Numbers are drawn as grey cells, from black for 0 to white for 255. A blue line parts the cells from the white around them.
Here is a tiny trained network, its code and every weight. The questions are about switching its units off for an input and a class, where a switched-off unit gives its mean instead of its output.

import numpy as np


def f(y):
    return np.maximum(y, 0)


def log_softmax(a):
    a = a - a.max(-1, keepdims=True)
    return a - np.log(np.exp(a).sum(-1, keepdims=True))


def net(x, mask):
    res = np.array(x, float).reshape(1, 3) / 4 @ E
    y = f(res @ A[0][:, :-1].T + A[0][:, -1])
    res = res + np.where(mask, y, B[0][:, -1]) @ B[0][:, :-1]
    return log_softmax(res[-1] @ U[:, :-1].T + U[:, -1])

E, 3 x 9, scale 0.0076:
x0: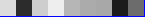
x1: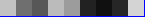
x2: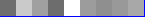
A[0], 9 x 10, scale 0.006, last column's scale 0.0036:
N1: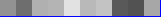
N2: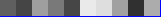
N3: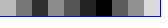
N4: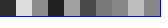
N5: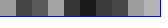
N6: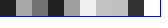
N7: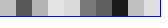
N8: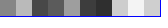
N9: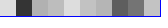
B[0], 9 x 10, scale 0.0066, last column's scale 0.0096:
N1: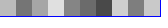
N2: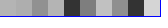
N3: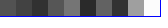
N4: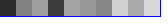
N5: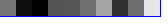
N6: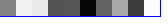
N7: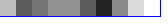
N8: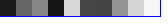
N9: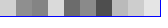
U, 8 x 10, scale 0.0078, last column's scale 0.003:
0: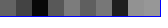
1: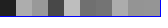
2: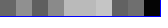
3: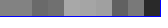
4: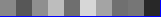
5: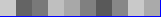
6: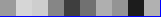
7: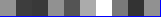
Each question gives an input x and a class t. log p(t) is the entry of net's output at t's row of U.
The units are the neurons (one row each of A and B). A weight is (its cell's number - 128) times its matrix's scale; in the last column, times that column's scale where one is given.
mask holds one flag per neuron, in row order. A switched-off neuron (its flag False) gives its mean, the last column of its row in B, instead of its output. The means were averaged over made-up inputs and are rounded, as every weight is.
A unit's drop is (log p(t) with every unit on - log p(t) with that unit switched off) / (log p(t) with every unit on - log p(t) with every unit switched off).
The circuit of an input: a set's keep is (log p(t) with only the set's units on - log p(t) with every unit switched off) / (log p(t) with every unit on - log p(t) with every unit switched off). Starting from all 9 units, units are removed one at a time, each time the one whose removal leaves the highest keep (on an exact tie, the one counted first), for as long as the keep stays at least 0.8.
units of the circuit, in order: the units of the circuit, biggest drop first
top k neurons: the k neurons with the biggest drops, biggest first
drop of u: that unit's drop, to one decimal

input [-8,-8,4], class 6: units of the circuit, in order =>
N6
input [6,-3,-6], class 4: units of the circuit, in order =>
N6, N3
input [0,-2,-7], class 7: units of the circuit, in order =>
N8, N6, N7
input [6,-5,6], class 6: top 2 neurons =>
N6, N2
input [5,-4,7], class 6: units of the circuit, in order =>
N6, N8
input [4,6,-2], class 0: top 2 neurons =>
N5, N3
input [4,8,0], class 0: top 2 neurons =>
N5, N3
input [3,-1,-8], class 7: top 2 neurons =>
N8, N2
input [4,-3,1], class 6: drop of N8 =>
0.3
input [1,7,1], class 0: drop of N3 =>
0.1
